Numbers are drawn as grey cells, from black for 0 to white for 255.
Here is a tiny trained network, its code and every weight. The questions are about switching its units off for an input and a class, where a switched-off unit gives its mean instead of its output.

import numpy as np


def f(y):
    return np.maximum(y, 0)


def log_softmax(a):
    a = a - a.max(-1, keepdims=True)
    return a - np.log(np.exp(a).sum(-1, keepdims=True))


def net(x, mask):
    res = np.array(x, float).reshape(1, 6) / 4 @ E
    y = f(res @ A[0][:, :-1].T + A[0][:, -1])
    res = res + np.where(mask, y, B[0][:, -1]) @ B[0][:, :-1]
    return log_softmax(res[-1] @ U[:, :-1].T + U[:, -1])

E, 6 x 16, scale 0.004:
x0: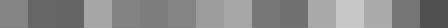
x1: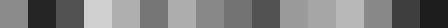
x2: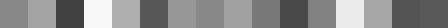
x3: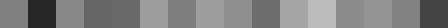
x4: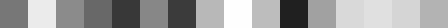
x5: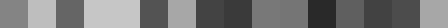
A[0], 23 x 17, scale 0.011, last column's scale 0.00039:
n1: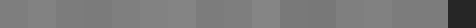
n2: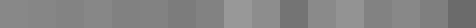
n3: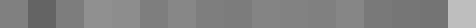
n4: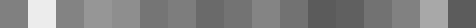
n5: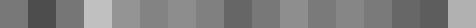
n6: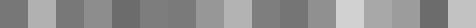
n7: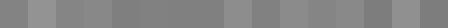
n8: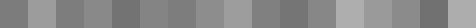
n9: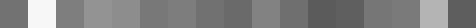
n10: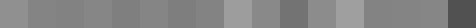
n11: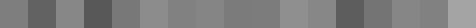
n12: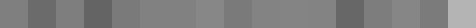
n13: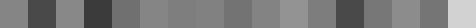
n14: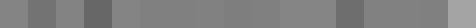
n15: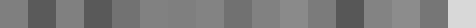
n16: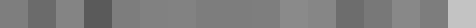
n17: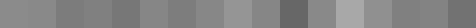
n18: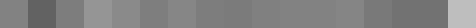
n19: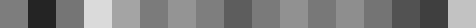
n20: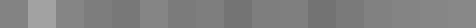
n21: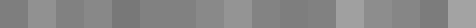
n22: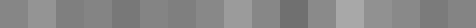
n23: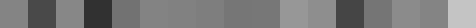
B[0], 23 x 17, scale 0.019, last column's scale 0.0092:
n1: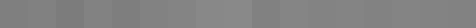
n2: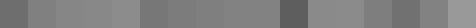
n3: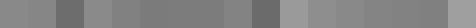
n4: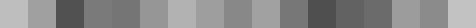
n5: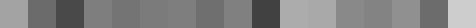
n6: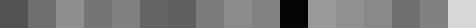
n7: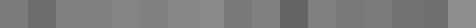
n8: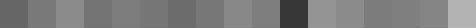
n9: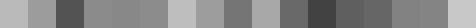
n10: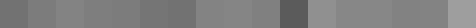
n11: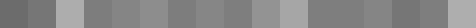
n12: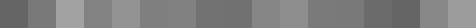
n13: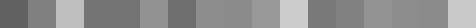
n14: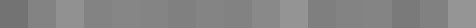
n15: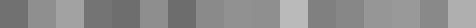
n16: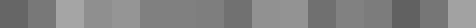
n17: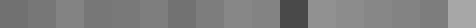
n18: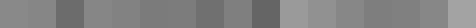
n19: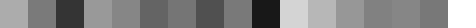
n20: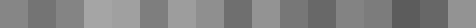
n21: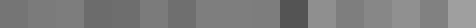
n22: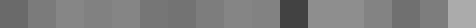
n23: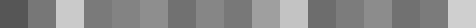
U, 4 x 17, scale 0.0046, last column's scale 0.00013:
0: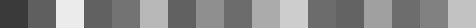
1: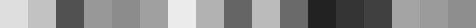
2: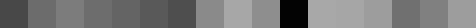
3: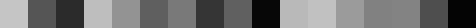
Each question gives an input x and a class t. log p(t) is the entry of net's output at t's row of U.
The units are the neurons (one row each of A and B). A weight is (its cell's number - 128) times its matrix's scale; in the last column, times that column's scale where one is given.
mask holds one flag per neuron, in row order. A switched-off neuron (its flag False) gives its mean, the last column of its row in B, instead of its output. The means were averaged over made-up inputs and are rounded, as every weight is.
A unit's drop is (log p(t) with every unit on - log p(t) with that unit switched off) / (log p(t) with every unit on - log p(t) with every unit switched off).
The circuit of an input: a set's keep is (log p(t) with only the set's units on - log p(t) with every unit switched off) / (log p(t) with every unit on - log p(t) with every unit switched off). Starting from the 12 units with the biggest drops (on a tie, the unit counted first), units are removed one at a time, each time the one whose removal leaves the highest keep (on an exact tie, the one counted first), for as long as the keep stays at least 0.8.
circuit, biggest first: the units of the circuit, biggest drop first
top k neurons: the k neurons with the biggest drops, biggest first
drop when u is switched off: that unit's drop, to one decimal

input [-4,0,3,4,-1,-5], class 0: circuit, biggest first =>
(n19; n6)
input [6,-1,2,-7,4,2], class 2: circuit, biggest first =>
(n6)
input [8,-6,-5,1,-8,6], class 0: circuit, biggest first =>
(n23; n13)
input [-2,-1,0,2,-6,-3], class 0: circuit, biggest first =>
(n23; n13)
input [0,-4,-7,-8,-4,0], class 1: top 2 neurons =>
(n9; n4)
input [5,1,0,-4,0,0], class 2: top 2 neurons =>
(n19; n5)
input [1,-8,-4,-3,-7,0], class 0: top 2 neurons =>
(n23; n13)
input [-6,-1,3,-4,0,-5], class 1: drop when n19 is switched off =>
0.3
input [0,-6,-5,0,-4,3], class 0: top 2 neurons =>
(n23; n13)
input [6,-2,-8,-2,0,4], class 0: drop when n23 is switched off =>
0.1
